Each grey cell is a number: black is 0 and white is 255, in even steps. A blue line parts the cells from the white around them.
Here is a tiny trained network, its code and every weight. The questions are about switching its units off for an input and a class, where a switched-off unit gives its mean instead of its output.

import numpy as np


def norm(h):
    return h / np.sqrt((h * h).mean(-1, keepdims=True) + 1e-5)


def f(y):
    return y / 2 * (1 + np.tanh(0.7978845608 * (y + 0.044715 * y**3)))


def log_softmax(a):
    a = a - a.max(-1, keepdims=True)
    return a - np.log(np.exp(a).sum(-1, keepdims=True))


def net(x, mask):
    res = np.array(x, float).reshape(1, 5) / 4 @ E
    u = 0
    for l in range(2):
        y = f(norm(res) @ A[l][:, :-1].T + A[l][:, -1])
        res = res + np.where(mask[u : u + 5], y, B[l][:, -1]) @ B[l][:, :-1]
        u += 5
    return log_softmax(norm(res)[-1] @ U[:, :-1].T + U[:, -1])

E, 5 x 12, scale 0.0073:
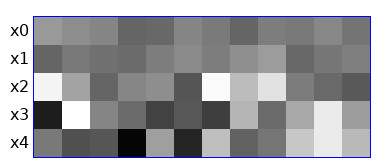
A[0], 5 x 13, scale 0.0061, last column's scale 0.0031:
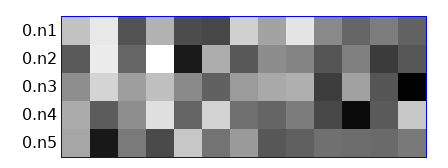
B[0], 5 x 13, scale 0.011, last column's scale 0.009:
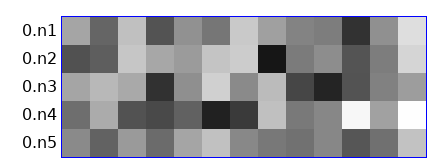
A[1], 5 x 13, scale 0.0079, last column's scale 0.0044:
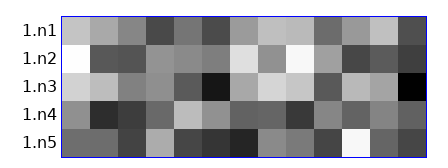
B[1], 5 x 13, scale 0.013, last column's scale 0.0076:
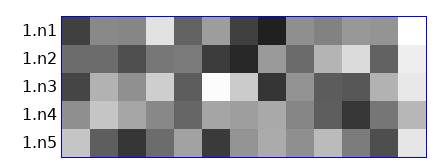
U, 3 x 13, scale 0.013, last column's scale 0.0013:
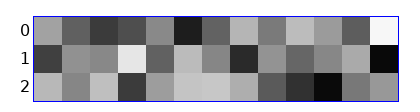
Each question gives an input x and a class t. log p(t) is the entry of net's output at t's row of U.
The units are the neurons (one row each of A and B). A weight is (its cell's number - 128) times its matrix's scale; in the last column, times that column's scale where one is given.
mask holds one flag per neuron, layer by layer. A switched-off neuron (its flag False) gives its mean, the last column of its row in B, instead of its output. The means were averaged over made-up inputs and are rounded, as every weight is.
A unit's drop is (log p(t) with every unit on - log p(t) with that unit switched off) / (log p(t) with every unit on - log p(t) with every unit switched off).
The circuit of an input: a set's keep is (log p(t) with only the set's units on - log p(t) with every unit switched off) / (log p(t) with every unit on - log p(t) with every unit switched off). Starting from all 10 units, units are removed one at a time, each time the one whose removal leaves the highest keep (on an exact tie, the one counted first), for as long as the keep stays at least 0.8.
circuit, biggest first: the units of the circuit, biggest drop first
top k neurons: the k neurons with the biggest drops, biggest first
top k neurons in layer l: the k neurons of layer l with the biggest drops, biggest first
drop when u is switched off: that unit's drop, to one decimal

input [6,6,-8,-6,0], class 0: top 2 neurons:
[0.n4, 0.n2]
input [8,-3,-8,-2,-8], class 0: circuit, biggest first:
[0.n4, 1.n5]
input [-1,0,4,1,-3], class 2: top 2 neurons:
[0.n3, 0.n2]
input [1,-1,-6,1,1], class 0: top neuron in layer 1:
[1.n3]
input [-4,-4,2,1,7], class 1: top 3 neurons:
[0.n2, 1.n5, 0.n1]
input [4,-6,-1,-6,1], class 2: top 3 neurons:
[0.n5, 1.n4, 1.n2]
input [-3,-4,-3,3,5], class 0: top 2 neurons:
[0.n2, 0.n1]
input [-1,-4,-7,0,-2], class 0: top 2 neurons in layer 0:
[0.n1, 0.n5]
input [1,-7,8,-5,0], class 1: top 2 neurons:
[1.n1, 0.n2]
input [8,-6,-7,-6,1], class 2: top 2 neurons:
[0.n5, 1.n4]
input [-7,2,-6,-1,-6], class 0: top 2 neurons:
[0.n4, 1.n5]
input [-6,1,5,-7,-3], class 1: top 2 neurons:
[0.n4, 1.n3]
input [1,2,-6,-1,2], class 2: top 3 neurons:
[0.n4, 1.n1, 1.n4]
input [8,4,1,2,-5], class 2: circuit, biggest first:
[0.n3]
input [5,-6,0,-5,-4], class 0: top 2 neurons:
[1.n5, 0.n1]
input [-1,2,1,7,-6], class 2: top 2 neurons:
[1.n1, 0.n3]
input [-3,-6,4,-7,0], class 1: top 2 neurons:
[0.n4, 0.n2]
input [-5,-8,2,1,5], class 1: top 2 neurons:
[0.n2, 1.n5]
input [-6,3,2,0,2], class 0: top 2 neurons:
[0.n4, 1.n2]
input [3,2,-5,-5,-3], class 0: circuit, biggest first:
[0.n4]
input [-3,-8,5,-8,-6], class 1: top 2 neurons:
[0.n4, 1.n3]
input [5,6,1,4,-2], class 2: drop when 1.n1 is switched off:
0.1
